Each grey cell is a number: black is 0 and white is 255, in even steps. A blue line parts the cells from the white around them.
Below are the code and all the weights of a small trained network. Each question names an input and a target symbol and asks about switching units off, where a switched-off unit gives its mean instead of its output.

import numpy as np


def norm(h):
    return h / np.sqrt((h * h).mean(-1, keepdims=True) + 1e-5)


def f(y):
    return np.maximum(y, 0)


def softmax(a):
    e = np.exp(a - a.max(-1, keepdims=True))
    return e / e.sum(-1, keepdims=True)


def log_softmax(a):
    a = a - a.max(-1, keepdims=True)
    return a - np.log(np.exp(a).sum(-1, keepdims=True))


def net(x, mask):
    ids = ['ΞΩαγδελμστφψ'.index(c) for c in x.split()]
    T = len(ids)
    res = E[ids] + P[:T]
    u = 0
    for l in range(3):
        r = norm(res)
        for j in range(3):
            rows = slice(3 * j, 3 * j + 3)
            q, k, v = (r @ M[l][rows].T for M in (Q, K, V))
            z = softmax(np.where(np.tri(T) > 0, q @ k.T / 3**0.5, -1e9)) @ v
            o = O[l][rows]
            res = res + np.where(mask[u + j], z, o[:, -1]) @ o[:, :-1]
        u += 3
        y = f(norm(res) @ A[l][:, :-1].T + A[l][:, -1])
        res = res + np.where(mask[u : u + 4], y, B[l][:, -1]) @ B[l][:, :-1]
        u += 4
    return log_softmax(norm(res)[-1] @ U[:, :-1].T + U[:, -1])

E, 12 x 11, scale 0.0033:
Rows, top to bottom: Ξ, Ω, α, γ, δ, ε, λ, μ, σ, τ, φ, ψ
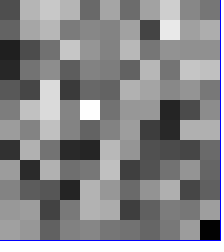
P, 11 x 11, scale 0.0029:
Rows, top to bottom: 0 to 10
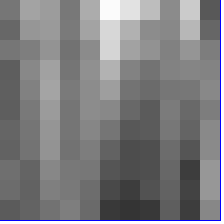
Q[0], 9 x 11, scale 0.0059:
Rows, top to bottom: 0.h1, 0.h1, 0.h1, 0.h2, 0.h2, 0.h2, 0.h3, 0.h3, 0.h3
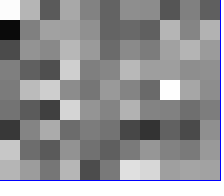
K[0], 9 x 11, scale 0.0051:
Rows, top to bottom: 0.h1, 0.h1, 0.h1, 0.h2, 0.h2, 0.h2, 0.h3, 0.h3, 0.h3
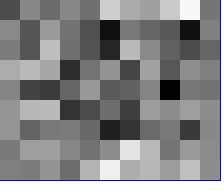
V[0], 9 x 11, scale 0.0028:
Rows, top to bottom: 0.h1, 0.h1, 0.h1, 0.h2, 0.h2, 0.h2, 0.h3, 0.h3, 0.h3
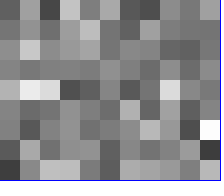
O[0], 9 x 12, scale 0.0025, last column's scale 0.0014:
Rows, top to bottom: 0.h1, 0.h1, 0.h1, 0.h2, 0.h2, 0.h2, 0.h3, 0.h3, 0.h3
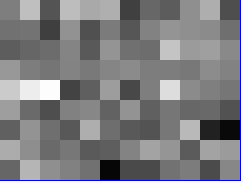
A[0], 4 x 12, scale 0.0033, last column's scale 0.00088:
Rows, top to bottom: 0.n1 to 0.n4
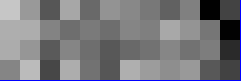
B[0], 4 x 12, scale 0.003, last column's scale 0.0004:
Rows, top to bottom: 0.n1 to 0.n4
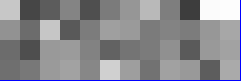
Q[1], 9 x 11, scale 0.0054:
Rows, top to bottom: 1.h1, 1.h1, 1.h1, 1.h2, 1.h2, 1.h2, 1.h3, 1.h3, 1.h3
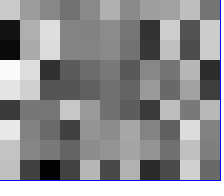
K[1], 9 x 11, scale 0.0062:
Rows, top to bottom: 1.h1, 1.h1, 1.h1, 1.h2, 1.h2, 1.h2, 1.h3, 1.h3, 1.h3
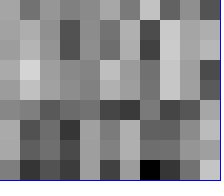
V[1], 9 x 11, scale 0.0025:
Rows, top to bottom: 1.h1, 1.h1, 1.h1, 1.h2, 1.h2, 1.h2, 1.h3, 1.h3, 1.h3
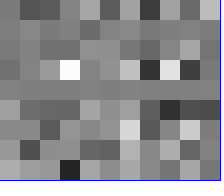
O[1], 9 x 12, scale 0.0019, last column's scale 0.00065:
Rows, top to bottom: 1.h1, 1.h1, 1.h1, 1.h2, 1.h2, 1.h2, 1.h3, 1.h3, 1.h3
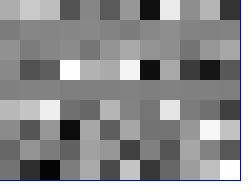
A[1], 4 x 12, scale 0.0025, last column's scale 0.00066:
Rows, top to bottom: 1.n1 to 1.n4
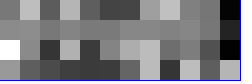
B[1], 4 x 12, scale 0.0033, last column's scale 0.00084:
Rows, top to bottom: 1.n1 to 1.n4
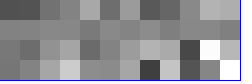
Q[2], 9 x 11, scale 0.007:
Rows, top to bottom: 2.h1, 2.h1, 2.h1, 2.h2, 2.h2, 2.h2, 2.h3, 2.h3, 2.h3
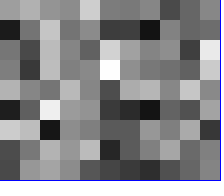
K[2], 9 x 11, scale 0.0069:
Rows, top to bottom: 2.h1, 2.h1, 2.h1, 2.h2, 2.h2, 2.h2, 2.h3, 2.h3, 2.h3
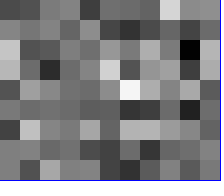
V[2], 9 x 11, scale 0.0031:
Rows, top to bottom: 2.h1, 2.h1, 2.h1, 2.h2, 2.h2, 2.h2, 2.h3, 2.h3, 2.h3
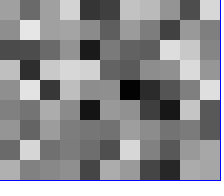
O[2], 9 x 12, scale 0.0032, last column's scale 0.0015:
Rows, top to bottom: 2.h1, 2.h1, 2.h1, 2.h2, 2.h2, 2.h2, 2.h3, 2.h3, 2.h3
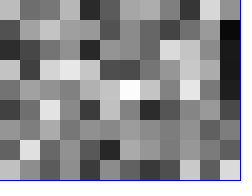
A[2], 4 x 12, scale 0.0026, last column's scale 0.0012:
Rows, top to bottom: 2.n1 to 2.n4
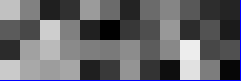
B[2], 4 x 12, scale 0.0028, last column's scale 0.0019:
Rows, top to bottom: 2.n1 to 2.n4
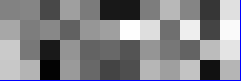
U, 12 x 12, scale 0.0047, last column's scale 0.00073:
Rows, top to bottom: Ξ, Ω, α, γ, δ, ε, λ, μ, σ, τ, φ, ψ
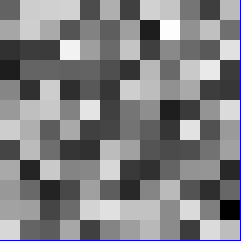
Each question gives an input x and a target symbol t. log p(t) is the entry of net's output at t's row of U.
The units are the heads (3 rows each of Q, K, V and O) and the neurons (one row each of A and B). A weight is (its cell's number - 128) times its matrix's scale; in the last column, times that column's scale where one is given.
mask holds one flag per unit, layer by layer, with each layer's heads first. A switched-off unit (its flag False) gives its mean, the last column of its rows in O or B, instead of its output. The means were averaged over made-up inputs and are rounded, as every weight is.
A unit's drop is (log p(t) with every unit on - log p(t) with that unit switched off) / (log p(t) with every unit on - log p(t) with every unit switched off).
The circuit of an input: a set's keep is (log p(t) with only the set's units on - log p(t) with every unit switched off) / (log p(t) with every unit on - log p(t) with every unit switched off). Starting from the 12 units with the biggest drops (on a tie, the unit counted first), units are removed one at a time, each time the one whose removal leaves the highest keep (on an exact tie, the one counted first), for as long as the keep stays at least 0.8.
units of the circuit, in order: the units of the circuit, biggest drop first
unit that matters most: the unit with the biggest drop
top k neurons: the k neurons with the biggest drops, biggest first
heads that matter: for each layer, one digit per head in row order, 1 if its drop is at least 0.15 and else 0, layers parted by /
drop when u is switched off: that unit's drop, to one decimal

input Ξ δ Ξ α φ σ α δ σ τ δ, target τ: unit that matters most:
2.h1
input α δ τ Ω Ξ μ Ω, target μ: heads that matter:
000 / 000 / 010
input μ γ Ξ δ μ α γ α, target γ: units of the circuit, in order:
1.h2, 0.h2
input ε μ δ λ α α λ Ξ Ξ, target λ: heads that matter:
000 / 000 / 001
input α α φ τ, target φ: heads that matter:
101 / 000 / 010
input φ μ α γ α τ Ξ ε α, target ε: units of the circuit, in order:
2.h1, 0.h3
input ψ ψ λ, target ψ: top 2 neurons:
1.n3, 0.n1
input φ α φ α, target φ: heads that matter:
000 / 000 / 010
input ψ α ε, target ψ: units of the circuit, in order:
2.h1, 1.n3, 0.n1
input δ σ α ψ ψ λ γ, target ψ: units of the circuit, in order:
2.h1, 0.h3
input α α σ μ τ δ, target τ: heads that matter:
000 / 000 / 110
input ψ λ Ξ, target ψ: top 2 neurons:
1.n3, 0.n1
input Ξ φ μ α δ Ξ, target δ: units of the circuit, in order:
2.n2, 0.h1
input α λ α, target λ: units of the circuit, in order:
2.h3, 0.h3
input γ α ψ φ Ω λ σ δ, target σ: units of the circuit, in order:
2.h3
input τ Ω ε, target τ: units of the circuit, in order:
2.h2, 2.n1
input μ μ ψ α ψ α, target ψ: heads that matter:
000 / 000 / 100
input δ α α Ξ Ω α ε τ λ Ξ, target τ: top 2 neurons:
1.n1, 2.n1
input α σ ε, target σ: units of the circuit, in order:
2.h2, 2.h3
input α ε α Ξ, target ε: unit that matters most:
2.h1
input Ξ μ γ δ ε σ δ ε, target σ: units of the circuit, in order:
2.h3, 2.h2
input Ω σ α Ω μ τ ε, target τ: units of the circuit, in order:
2.h2, 2.h1
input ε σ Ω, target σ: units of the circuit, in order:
2.h2, 2.h3
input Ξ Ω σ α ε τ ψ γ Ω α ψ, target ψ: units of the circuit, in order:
0.n1, 0.h3
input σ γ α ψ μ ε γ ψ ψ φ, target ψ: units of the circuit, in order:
0.h3, 2.h1
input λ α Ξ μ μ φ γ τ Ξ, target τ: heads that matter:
001 / 000 / 110
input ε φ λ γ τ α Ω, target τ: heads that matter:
000 / 000 / 110
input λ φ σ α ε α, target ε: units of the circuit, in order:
2.h1
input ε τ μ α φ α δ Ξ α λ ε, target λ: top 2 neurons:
2.n4, 2.n3
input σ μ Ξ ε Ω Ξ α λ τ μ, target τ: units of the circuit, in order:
2.n1, 2.h2, 2.h1
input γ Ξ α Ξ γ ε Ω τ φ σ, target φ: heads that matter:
001 / 000 / 010
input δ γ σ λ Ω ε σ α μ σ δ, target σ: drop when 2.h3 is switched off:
0.7
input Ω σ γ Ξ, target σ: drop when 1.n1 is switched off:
0.1
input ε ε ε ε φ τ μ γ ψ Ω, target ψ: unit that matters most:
0.h3
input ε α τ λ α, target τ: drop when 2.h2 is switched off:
0.3
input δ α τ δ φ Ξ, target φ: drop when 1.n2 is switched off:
0.0
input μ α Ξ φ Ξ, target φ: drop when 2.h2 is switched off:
0.7
